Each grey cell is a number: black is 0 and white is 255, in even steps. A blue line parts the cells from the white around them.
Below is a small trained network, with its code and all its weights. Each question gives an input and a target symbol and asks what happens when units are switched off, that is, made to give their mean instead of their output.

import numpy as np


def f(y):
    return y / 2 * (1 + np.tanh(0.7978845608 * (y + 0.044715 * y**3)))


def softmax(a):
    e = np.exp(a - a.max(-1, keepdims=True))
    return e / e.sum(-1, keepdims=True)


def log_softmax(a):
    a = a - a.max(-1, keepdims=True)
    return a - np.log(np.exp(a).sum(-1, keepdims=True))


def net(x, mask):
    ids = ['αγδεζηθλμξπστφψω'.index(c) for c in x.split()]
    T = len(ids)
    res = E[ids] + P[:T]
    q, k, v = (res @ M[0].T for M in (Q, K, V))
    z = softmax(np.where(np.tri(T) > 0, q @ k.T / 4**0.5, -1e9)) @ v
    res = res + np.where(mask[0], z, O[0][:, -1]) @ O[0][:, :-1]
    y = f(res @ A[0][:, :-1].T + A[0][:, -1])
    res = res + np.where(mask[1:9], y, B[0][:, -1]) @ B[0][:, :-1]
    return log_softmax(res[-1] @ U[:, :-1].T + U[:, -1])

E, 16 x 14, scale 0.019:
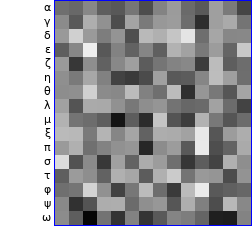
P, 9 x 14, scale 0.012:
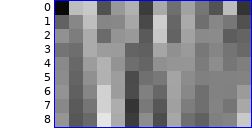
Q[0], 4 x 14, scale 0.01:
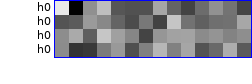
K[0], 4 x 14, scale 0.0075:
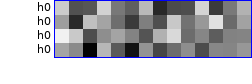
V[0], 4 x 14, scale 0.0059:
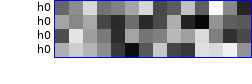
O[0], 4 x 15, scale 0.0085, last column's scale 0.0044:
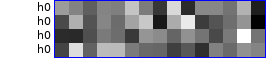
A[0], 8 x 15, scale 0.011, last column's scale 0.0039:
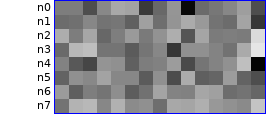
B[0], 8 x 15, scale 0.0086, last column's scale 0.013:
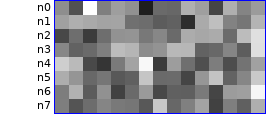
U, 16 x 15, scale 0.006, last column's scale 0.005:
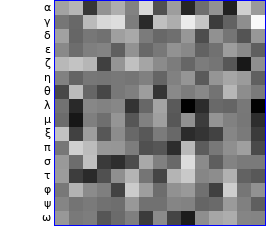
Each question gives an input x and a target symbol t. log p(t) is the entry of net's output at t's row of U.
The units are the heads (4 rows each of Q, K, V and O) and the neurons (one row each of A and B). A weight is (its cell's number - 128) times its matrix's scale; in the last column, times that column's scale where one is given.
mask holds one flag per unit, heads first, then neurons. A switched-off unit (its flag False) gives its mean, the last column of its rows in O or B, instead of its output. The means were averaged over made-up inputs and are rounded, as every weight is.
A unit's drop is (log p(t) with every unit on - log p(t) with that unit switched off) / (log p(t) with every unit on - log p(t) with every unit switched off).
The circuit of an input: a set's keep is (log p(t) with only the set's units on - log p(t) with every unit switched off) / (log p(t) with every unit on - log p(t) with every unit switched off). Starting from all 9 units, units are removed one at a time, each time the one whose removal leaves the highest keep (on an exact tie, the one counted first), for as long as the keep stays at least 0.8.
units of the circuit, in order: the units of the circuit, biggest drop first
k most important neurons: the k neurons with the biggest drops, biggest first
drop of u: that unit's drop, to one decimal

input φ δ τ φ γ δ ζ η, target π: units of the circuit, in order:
h0, n0
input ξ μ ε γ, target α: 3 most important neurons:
n5, n0, n7
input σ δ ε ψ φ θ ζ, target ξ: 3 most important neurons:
n0, n4, n3
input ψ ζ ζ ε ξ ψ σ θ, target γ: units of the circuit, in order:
n0
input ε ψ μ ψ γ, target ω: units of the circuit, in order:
h0, n3
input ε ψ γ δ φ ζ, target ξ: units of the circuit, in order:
n0, h0, n4
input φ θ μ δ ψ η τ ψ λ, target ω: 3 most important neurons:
n6, n3, n2
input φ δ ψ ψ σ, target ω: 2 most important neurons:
n2, n3
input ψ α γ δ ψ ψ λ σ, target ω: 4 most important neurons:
n3, n2, n4, n6
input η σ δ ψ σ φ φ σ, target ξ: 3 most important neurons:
n0, n4, n5
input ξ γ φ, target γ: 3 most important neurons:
n3, n5, n4
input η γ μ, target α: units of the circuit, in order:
n5, h0
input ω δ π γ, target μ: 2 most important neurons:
n6, n3
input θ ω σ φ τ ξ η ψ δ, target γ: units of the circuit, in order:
n7
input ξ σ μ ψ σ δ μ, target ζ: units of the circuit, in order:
h0, n2, n3
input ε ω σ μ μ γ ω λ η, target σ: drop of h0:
0.8
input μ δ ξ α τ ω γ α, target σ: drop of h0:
0.8
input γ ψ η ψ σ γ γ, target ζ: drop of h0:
1.1
